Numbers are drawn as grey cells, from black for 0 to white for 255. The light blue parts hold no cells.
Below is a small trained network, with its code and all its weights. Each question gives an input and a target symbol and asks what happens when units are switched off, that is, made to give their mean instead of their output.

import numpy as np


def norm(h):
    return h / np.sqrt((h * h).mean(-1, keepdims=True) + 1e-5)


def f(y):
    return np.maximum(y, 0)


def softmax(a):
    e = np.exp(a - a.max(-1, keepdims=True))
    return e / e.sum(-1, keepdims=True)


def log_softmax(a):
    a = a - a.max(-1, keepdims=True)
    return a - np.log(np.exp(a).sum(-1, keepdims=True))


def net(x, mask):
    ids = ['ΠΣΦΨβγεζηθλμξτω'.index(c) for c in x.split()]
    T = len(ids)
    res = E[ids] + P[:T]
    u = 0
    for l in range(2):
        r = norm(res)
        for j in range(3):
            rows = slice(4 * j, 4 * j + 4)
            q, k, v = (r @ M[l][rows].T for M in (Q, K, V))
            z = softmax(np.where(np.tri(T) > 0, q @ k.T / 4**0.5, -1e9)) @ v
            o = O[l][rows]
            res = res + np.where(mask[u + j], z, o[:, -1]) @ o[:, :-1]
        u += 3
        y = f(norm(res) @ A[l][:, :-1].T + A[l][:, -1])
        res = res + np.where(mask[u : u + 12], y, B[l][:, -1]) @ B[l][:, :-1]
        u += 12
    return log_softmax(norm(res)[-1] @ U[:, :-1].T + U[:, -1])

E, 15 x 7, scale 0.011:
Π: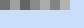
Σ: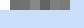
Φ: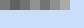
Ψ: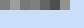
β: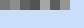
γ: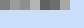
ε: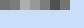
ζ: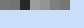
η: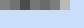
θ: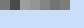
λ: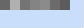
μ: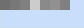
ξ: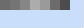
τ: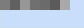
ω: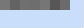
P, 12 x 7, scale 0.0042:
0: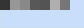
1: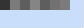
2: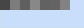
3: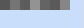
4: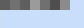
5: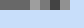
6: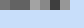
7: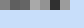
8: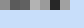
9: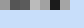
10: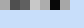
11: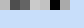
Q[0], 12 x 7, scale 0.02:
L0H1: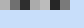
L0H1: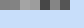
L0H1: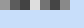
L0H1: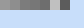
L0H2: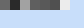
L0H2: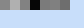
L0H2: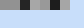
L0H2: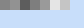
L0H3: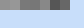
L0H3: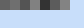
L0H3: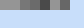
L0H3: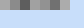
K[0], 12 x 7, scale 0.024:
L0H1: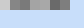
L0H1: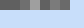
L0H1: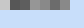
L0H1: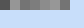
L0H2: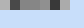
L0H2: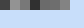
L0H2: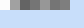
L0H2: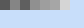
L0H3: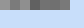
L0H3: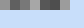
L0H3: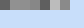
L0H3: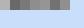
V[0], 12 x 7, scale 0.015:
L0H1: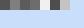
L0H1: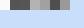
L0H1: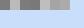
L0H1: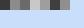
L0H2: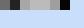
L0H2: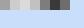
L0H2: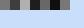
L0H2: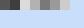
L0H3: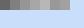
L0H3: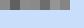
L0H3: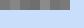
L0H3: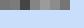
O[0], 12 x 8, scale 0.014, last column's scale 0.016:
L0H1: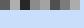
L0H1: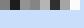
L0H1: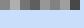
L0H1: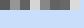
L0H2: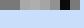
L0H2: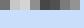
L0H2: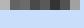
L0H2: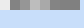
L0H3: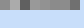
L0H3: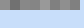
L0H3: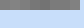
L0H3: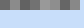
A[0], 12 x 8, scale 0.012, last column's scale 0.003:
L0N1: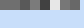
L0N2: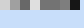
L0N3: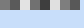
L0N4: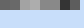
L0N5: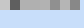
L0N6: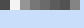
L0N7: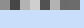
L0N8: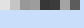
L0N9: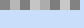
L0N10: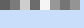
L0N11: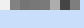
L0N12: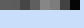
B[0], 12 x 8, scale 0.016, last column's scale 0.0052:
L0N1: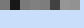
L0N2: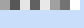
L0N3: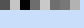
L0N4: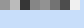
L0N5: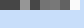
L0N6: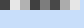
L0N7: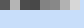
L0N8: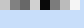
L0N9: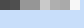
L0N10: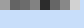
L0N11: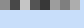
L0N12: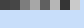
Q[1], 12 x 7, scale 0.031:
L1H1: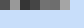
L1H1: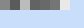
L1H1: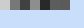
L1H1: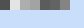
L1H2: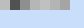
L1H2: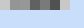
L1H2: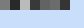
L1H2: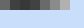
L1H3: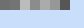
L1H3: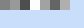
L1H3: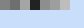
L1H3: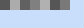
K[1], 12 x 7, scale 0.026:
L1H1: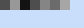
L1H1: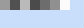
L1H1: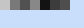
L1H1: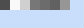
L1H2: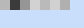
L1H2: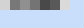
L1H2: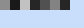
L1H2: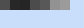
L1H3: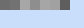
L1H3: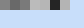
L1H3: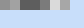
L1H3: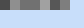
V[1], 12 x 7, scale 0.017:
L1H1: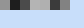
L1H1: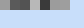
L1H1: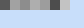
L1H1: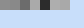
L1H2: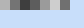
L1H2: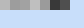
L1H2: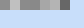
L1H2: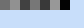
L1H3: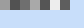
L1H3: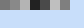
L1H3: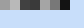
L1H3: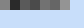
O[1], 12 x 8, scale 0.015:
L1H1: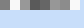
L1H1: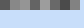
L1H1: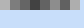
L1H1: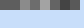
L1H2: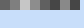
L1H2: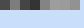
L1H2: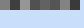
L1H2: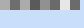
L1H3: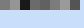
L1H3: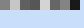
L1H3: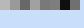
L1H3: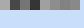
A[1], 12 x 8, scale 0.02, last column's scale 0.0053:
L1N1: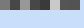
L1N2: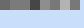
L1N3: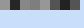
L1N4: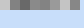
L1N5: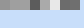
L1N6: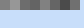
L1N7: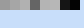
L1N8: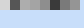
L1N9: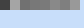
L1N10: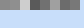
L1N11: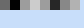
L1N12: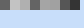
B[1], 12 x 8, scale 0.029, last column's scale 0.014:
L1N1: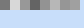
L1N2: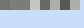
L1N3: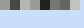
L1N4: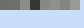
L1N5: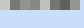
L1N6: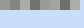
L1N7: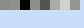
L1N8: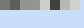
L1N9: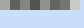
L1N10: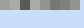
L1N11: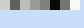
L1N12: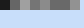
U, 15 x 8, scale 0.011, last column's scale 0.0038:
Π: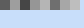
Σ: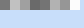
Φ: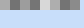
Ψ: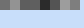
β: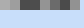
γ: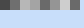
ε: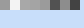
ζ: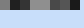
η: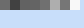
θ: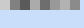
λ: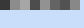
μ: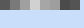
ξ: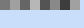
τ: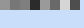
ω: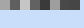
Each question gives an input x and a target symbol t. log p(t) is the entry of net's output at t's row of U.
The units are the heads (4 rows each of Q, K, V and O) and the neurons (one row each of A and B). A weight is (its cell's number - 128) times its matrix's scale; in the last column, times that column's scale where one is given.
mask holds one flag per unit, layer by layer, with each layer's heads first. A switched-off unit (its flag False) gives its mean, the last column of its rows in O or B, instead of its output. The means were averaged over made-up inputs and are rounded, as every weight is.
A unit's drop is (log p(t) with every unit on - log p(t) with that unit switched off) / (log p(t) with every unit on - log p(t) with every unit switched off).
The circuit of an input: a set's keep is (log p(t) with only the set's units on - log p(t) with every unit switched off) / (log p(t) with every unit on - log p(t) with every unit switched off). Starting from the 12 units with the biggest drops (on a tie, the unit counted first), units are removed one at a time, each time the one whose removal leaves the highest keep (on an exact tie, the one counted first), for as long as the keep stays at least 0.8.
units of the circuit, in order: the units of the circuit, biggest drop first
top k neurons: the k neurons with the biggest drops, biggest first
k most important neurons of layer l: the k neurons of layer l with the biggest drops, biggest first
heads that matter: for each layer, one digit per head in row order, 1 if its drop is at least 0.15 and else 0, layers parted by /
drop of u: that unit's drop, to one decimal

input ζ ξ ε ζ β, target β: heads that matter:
110 / 001
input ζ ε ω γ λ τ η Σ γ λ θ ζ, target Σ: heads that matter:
110 / 111
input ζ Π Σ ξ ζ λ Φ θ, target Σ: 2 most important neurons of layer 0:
[L0N3 L0N12]
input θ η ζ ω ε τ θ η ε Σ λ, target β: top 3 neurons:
[L0N11 L1N11 L1N3]
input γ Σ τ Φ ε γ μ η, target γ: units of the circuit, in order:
[L0H1 L1H3 L0H2 L1N2]
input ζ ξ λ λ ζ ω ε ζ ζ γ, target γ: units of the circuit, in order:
[L1H3 L0H2 L1H2]
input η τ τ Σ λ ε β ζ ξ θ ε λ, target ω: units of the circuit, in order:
[L0H1 L1N3 L1H2]
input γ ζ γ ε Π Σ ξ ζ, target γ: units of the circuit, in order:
[L0H1 L1H3 L0H2 L1N2]
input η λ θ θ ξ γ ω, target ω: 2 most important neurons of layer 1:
[L1N3 L1N11]
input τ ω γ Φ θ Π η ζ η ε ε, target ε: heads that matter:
010 / 111
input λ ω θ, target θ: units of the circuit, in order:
[L0H2 L1N7 L1H1]
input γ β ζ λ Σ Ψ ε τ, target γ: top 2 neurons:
[L1N2 L0N8]
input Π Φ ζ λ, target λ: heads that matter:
010 / 001
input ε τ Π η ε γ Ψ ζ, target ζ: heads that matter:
110 / 111
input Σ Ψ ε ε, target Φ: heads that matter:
000 / 011
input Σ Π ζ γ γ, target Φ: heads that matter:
100 / 011
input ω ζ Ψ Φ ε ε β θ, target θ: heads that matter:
010 / 111
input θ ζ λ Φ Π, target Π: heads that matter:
110 / 000
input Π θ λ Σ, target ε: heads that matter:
110 / 110
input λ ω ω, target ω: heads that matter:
010 / 011
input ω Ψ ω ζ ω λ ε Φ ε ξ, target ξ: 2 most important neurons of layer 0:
[L0N8 L0N4]
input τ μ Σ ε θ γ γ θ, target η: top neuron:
[L1N2]
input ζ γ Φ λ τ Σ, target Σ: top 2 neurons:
[L1N1 L0N3]
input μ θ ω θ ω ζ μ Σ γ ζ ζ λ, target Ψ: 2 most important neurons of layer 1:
[L1N11 L1N8]
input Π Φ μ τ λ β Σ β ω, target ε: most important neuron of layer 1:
[L1N1]
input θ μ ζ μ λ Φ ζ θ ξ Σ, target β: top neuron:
[L0N11]
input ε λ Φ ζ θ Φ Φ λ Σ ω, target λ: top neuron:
[L0N8]
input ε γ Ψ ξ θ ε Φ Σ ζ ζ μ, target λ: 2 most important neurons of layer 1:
[L1N12 L1N11]
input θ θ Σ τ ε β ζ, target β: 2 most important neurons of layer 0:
[L0N11 L0N3]
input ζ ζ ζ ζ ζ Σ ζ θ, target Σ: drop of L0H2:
1.0
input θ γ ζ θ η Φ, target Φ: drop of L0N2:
0.1
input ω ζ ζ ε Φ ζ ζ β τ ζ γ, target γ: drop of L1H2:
0.4
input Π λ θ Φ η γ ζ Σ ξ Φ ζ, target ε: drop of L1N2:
0.0
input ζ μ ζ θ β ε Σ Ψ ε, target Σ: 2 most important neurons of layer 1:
[L1N1 L1N11]
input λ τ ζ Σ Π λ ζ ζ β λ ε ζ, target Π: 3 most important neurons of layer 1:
[L1N7 L1N12 L1N11]
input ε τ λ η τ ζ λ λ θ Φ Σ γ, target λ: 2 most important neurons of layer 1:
[L1N12 L1N11]
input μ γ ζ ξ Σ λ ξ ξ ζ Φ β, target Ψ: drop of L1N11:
0.4
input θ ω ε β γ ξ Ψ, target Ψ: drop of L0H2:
1.0
